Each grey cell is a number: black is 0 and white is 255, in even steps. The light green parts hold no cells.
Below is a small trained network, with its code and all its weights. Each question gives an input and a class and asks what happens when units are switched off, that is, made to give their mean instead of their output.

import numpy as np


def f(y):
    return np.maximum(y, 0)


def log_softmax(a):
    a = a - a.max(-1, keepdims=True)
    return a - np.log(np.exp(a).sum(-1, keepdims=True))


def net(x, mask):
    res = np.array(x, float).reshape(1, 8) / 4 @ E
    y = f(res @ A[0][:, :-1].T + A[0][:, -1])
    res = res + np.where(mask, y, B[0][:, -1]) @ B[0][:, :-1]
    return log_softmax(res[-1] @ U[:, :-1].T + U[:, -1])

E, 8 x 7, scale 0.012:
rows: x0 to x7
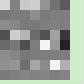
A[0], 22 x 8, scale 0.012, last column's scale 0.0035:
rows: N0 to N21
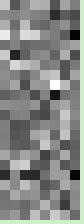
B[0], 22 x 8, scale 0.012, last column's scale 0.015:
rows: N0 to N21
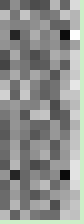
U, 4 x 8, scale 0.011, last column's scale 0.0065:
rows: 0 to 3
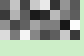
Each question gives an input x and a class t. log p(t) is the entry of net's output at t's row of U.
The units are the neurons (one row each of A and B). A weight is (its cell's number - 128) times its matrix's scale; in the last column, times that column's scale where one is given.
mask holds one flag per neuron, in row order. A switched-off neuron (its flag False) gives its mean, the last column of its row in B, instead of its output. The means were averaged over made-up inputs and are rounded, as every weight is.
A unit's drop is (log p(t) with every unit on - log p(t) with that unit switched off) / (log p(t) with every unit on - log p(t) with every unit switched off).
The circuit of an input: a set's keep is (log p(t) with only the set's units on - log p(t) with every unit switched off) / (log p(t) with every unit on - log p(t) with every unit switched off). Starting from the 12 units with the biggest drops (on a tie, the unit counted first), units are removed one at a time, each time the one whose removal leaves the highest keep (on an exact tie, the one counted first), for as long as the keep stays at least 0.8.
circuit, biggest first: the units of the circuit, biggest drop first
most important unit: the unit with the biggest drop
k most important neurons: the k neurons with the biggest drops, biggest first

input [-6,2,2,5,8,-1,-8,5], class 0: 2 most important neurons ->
N20, N14
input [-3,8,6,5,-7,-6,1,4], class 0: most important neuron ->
N11
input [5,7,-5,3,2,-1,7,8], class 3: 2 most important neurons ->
N21, N8
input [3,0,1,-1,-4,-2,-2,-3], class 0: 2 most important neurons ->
N17, N18
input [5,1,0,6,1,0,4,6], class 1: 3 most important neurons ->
N16, N6, N17
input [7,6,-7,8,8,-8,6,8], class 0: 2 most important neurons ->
N7, N20
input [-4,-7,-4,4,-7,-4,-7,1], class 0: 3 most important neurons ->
N11, N8, N18
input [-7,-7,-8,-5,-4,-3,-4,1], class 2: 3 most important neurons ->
N17, N11, N16
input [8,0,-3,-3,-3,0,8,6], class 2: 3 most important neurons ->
N3, N9, N0
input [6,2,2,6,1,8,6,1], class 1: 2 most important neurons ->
N6, N16
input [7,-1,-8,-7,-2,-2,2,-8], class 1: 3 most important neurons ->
N5, N0, N17
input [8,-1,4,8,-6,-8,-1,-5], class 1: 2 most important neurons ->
N16, N6
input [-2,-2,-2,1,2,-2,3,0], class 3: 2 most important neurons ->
N3, N11
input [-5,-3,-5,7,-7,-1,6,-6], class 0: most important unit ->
N11
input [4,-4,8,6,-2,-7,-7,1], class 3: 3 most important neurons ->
N1, N9, N0
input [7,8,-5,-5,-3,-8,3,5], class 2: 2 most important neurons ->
N3, N16
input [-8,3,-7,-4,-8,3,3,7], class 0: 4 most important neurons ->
N11, N3, N10, N15
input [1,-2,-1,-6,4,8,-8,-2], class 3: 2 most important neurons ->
N9, N1
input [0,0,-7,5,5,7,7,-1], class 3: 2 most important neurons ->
N8, N21
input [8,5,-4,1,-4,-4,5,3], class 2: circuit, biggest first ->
N3
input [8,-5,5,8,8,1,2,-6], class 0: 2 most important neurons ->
N20, N7
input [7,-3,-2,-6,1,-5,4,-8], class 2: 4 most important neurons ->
N3, N16, N6, N19
